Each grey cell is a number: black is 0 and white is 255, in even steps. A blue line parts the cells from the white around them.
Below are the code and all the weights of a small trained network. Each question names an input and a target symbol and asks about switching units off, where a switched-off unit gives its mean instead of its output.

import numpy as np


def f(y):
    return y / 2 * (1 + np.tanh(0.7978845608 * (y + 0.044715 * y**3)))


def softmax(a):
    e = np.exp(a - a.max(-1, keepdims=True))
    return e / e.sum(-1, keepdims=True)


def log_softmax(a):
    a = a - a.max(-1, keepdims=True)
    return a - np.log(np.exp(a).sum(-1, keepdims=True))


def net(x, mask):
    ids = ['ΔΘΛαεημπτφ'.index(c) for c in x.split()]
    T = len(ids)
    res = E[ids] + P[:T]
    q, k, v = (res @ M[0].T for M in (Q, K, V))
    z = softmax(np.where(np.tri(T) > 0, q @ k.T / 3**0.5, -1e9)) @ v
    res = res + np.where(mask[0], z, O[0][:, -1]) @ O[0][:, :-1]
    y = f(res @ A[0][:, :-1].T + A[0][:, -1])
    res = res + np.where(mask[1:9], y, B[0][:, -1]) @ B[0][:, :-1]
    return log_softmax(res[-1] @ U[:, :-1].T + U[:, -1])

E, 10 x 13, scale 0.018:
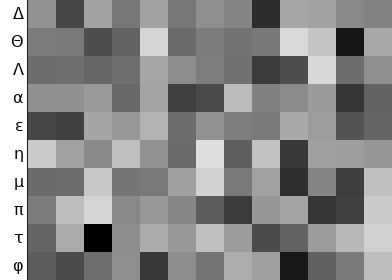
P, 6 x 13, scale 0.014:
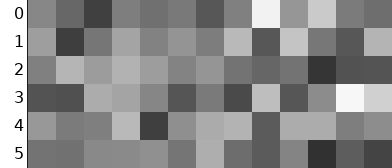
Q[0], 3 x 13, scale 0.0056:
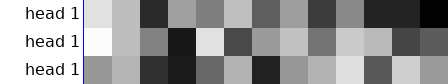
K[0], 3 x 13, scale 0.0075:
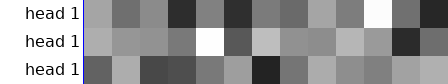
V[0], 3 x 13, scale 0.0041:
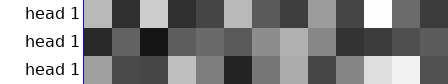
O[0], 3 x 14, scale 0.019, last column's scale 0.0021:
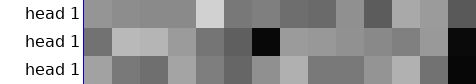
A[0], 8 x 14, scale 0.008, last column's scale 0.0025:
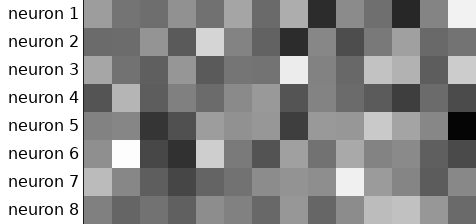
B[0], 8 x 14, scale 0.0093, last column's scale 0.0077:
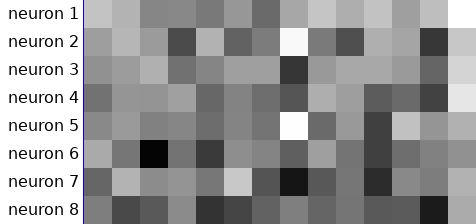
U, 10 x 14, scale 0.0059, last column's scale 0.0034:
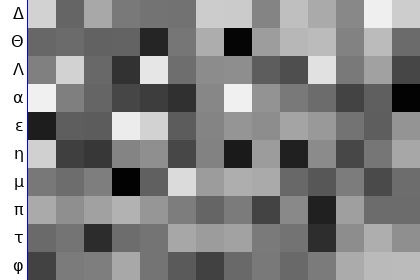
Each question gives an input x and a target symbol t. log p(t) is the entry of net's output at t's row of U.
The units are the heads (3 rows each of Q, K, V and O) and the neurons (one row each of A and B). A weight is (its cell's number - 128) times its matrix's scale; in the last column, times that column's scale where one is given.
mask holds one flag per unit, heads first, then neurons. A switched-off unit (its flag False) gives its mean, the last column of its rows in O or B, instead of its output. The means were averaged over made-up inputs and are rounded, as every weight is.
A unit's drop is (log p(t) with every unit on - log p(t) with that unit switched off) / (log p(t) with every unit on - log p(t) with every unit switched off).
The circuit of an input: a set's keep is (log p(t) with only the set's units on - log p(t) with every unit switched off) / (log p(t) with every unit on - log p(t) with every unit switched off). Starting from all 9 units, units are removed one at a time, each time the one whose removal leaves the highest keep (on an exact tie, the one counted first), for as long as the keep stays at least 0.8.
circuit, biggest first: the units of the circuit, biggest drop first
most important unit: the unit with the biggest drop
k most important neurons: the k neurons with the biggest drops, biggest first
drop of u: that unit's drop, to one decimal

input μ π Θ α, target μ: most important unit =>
head 1
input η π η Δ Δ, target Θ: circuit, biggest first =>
[neuron 7; neuron 2; head 1]
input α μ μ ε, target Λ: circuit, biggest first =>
[neuron 2; head 1]
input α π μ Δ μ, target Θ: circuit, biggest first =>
[head 1; neuron 2]
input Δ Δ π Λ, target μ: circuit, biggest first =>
[head 1; neuron 2]
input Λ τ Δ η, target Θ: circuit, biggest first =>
[head 1; neuron 3]
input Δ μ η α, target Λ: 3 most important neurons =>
[neuron 2; neuron 4; neuron 8]
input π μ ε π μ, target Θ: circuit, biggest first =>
[neuron 2; neuron 5]
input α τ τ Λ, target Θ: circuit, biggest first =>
[head 1; neuron 3]
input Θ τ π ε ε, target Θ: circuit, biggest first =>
[neuron 2; neuron 5]
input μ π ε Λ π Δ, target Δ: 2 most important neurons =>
[neuron 1; neuron 4]
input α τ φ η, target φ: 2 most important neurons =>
[neuron 1; neuron 3]
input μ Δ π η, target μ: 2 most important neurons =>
[neuron 2; neuron 5]
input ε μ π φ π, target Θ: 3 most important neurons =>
[neuron 2; neuron 5; neuron 4]
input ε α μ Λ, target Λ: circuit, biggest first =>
[neuron 2]
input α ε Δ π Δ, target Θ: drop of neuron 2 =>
0.3
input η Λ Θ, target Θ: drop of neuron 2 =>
0.2
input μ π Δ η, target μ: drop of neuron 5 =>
0.2
